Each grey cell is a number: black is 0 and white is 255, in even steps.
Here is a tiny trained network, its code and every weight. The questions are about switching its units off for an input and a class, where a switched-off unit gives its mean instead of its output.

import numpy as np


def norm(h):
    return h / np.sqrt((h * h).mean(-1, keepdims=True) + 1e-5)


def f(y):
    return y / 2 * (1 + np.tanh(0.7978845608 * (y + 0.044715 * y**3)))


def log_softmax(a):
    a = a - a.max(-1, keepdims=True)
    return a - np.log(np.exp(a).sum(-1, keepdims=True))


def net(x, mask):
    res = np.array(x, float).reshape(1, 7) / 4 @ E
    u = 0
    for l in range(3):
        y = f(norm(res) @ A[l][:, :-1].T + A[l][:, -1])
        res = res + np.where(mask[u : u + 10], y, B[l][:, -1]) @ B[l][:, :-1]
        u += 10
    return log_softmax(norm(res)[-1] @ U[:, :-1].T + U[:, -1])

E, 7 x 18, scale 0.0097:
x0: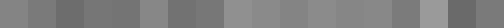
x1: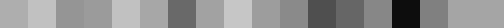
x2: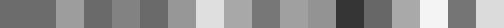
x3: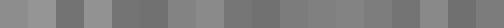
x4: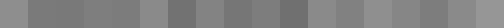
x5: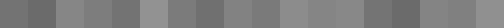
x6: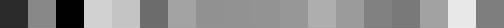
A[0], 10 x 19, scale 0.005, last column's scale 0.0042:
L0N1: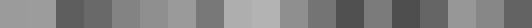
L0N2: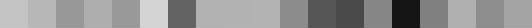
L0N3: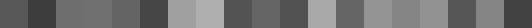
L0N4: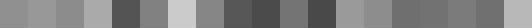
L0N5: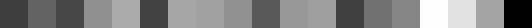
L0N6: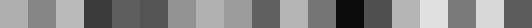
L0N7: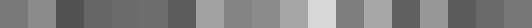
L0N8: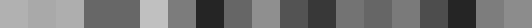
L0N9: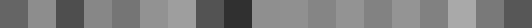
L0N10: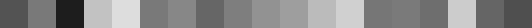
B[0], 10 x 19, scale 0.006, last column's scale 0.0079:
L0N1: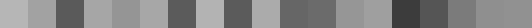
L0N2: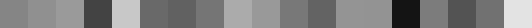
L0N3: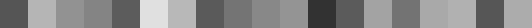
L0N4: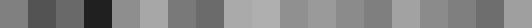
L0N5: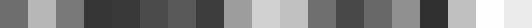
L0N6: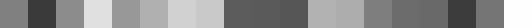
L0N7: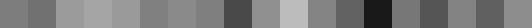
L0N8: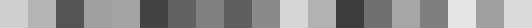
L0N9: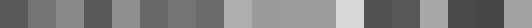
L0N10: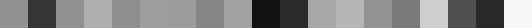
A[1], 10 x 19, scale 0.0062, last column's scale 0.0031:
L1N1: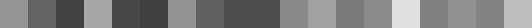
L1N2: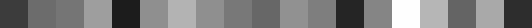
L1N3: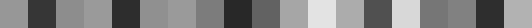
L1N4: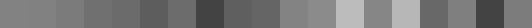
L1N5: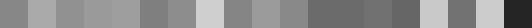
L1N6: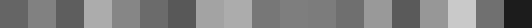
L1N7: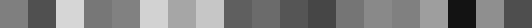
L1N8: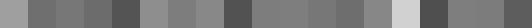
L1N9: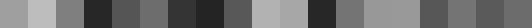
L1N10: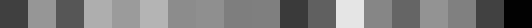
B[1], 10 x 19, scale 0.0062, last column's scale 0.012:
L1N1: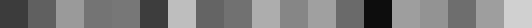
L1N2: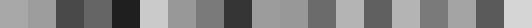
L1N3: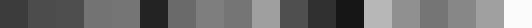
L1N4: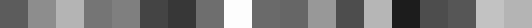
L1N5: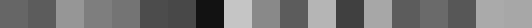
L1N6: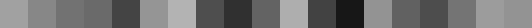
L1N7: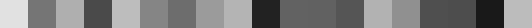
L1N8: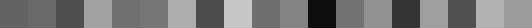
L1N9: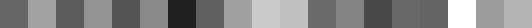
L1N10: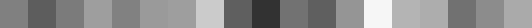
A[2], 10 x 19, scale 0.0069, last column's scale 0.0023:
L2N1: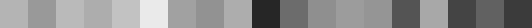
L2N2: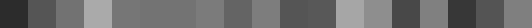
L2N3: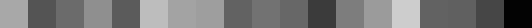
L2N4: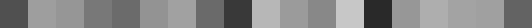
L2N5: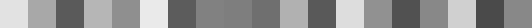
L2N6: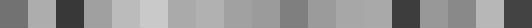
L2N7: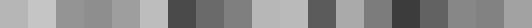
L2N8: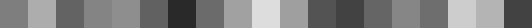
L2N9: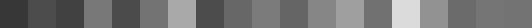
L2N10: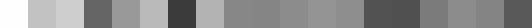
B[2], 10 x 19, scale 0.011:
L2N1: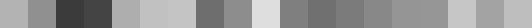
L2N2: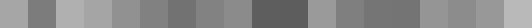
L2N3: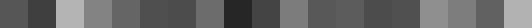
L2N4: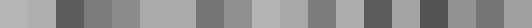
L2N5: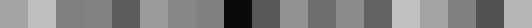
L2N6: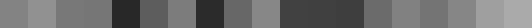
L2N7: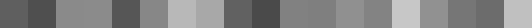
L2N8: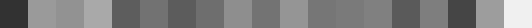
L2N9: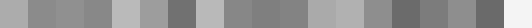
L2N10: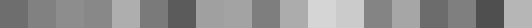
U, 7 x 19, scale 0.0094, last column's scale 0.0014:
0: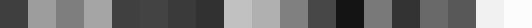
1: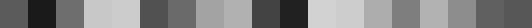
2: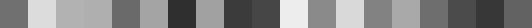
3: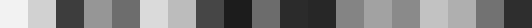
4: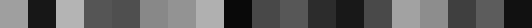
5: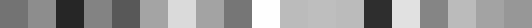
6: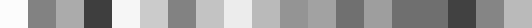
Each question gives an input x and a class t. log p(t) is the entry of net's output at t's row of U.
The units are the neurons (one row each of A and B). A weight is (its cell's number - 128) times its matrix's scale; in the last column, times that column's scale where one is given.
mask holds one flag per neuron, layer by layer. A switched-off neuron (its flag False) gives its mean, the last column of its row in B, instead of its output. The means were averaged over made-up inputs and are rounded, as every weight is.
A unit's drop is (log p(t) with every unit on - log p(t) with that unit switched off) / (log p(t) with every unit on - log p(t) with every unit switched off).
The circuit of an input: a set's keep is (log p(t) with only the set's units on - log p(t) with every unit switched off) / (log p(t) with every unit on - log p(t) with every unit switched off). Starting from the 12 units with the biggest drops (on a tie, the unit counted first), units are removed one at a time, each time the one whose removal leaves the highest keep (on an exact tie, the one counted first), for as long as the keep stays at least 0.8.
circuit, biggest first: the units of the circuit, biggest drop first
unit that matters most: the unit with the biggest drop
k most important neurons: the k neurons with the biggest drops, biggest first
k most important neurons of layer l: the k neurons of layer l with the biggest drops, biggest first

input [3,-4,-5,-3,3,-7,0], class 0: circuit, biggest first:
[L1N4]
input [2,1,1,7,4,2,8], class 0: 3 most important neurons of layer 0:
[L0N5 L0N6 L0N3]
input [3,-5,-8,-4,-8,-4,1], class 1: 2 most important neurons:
[L0N5 L0N10]
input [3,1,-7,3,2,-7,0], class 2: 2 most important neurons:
[L0N6 L1N3]
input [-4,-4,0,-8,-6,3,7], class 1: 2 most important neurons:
[L0N10 L0N9]
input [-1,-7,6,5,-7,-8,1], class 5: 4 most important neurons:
[L0N5 L0N10 L2N4 L1N1]
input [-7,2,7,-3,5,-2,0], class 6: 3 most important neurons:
[L0N6 L1N7 L1N3]
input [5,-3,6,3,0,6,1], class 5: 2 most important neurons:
[L0N5 L0N10]
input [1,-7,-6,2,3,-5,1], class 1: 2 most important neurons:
[L0N5 L2N9]
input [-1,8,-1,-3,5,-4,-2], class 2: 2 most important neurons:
[L1N3 L2N10]
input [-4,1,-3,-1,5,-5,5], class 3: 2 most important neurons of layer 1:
[L1N3 L1N1]
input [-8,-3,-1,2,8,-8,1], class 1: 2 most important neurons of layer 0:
[L0N5 L0N8]
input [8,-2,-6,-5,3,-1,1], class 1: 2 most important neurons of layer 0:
[L0N5 L0N10]
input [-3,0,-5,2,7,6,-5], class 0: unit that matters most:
L0N2
